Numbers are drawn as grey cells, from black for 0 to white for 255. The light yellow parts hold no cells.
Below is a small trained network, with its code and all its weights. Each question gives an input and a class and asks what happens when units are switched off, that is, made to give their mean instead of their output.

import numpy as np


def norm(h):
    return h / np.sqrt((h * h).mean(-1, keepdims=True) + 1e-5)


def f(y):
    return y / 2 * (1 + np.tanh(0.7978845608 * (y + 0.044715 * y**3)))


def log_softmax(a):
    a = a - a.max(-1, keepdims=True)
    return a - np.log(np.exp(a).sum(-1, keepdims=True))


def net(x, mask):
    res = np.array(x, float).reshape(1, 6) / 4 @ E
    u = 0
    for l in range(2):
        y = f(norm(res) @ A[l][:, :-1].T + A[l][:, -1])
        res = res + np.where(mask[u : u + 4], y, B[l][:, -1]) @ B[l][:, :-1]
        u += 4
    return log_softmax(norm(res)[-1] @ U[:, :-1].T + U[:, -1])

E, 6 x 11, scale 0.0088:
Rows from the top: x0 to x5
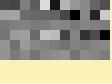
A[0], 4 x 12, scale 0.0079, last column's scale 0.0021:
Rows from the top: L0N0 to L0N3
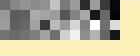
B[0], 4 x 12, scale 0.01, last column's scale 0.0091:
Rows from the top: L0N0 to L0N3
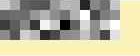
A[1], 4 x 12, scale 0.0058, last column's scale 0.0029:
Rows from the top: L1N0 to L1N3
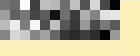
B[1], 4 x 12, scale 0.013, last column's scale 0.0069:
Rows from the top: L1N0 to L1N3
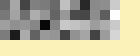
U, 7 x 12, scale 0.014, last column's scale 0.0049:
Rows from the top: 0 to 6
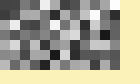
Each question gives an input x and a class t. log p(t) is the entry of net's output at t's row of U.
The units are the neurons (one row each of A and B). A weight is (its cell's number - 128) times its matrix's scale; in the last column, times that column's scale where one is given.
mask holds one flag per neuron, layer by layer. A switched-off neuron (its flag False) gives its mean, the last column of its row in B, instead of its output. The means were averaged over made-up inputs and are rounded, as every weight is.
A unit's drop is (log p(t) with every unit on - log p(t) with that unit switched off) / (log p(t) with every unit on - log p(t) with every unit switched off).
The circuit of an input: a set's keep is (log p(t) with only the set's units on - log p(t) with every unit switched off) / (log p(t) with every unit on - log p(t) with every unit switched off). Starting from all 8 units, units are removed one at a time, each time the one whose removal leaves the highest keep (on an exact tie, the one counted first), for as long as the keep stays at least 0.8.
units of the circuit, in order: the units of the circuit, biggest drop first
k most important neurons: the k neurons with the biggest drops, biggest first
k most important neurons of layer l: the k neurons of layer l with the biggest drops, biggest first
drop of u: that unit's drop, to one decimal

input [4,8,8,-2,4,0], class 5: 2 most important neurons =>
L0N2, L1N1
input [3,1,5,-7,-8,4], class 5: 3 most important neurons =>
L1N1, L0N2, L1N2
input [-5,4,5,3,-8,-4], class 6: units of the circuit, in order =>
L0N2, L1N3
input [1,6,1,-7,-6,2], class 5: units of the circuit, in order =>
L1N1
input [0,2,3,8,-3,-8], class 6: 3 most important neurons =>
L0N2, L1N3, L0N0
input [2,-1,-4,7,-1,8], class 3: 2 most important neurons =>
L0N2, L0N0
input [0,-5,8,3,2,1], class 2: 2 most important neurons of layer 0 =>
L0N0, L0N2
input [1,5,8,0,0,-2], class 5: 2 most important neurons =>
L0N2, L1N1
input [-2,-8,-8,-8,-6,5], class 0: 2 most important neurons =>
L0N2, L1N2
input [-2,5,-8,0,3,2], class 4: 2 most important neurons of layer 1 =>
L1N1, L1N2
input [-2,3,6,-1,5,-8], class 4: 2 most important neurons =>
L0N2, L1N1
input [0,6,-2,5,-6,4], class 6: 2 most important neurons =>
L0N2, L1N2
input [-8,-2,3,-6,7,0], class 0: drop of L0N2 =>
0.9
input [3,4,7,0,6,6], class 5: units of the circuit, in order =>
L0N2
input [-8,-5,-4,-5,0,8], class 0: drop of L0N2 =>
0.7
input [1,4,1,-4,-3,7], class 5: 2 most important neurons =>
L1N1, L0N2
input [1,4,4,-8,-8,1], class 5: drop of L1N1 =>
0.4
